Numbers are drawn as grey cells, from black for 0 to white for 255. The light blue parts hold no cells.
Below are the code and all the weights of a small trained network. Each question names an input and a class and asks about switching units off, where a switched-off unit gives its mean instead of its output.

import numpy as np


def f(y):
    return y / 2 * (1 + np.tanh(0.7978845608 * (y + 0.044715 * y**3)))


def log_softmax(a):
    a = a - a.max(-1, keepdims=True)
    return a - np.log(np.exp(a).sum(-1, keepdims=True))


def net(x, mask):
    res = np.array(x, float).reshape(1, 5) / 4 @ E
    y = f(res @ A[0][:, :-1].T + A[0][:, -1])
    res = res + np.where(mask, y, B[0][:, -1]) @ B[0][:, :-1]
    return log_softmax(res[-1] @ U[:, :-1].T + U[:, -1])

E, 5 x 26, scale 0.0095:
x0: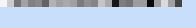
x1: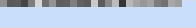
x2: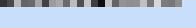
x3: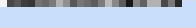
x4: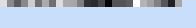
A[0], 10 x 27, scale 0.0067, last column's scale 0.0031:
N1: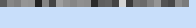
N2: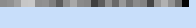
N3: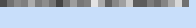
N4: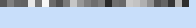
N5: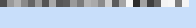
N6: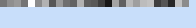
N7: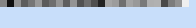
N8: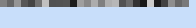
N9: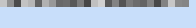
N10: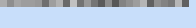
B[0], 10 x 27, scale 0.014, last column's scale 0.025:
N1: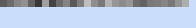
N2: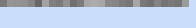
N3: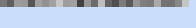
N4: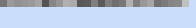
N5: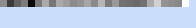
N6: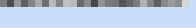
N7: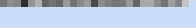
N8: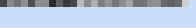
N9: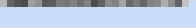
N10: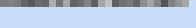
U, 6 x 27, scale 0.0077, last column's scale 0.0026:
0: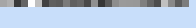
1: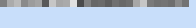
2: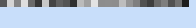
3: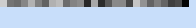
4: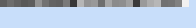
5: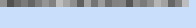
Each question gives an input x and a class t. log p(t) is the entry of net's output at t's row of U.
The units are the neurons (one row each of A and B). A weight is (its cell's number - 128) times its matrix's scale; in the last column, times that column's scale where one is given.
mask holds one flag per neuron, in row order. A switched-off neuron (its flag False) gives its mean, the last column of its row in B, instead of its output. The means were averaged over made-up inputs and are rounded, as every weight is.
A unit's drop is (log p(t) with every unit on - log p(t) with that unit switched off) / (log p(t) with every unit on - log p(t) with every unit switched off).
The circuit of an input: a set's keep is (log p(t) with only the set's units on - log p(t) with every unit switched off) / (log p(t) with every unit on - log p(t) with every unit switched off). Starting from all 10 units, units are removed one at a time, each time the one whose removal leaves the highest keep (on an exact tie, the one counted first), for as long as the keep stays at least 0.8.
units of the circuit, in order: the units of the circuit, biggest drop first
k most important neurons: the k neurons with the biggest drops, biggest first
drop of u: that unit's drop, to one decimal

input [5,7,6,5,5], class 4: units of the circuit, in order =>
N7
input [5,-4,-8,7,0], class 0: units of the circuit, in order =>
N5, N9
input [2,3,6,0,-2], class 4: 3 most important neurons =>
N3, N6, N7
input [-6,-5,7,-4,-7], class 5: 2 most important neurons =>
N3, N5
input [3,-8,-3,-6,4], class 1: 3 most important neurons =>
N5, N4, N8
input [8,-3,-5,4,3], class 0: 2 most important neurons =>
N5, N3
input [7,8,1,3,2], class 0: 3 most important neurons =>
N5, N3, N6
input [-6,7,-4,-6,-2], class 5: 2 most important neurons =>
N3, N8
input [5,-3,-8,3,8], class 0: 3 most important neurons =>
N5, N9, N3
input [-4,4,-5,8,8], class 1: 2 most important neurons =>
N6, N5
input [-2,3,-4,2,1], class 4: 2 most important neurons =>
N8, N4
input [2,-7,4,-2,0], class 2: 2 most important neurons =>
N6, N1
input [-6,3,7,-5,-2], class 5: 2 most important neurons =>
N5, N3
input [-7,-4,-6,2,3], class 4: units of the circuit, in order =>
N8
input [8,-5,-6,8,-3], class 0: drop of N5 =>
0.5
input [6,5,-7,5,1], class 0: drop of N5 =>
0.2
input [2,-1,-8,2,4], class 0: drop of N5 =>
0.3
